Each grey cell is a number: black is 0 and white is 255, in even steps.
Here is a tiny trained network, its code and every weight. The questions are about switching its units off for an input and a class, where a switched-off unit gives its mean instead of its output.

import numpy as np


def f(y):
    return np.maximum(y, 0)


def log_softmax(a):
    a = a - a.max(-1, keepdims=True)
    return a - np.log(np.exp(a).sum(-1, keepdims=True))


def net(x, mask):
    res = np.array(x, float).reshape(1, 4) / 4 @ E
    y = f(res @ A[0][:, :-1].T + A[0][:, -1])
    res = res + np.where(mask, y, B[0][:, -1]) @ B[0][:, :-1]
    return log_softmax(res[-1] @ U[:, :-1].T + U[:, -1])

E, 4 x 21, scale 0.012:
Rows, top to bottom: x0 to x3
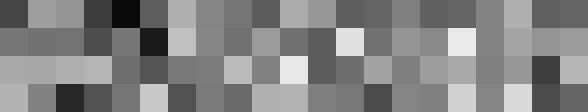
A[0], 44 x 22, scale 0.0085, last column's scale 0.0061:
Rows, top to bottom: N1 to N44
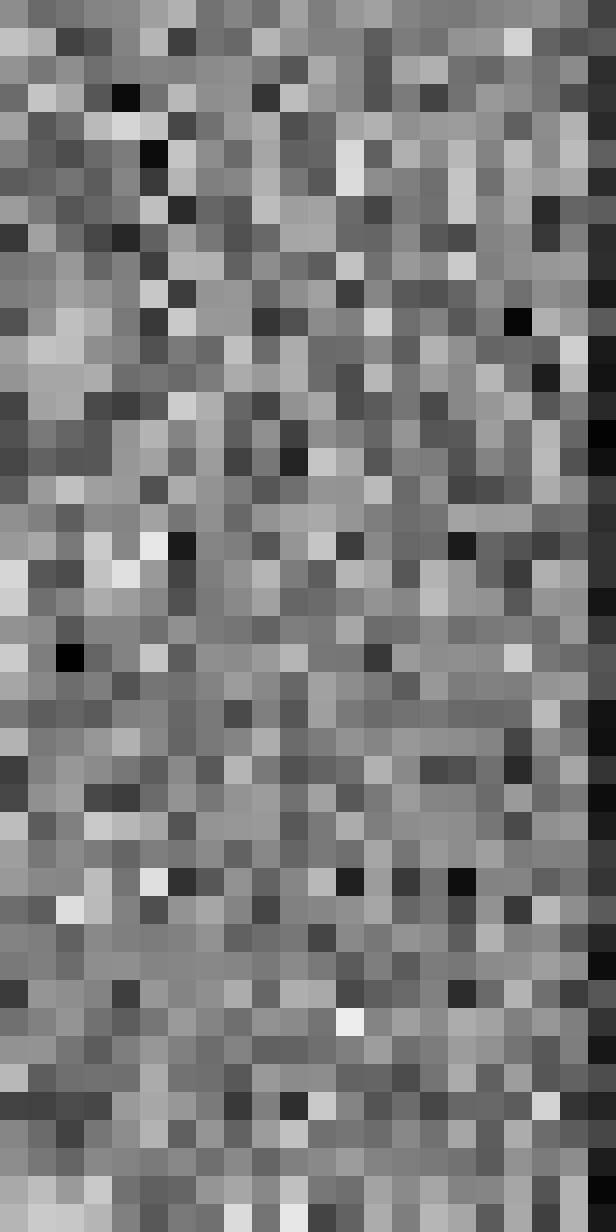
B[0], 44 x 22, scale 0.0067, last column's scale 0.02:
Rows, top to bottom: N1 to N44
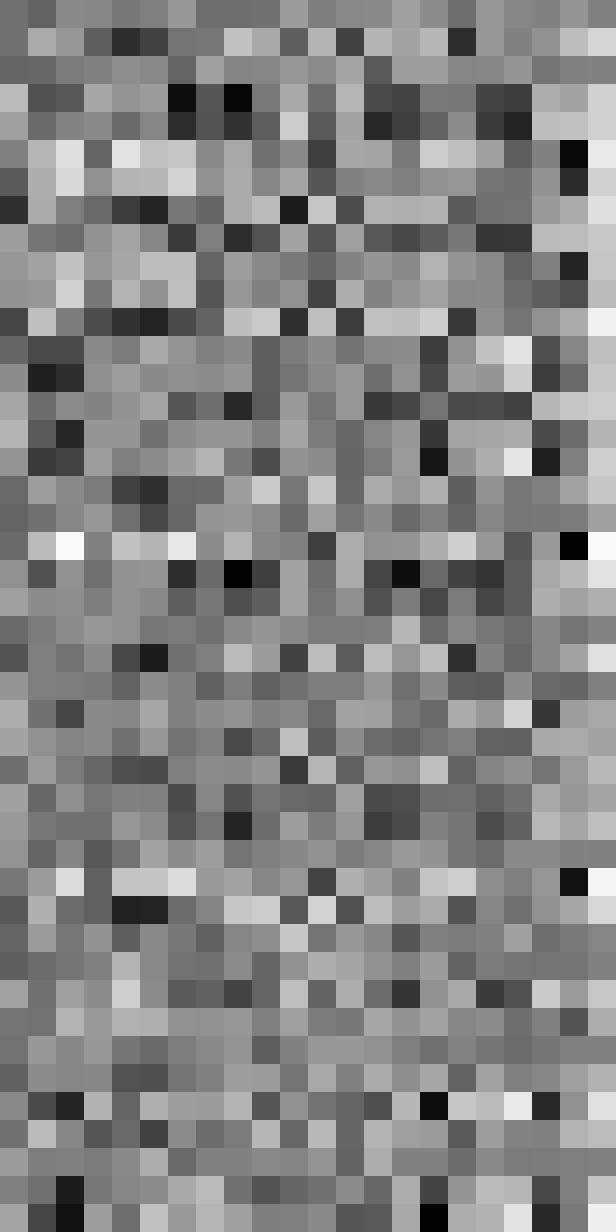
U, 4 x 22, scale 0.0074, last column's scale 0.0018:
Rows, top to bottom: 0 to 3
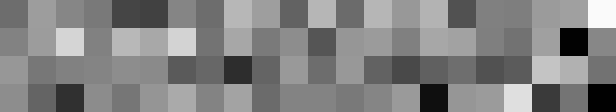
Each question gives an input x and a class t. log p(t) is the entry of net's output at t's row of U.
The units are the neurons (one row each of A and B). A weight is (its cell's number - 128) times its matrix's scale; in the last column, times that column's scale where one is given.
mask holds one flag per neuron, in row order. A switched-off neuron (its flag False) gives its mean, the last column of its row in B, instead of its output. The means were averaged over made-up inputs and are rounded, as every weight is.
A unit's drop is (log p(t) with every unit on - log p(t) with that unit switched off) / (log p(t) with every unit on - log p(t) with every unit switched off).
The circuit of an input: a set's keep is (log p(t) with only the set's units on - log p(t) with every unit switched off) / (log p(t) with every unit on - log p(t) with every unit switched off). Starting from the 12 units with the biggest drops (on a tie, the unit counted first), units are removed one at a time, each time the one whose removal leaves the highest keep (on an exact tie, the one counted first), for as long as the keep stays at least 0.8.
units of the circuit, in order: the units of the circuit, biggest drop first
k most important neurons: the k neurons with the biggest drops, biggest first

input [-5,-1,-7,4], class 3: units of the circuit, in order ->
N40
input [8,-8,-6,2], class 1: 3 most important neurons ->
N20, N32, N11
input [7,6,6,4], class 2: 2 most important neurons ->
N4, N15
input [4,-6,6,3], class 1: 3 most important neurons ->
N20, N32, N40
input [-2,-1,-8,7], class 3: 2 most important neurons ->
N40, N17
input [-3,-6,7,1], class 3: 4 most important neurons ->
N44, N14, N43, N6
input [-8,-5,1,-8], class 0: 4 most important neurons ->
N12, N33, N18, N28
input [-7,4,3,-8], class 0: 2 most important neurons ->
N12, N33
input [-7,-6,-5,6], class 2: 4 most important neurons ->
N21, N5, N30, N12
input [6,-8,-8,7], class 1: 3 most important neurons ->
N20, N32, N36
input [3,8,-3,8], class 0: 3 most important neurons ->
N24, N2, N8
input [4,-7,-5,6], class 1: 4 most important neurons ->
N20, N32, N12, N36
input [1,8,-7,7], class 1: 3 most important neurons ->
N6, N7, N10
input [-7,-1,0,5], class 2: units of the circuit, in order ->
N21
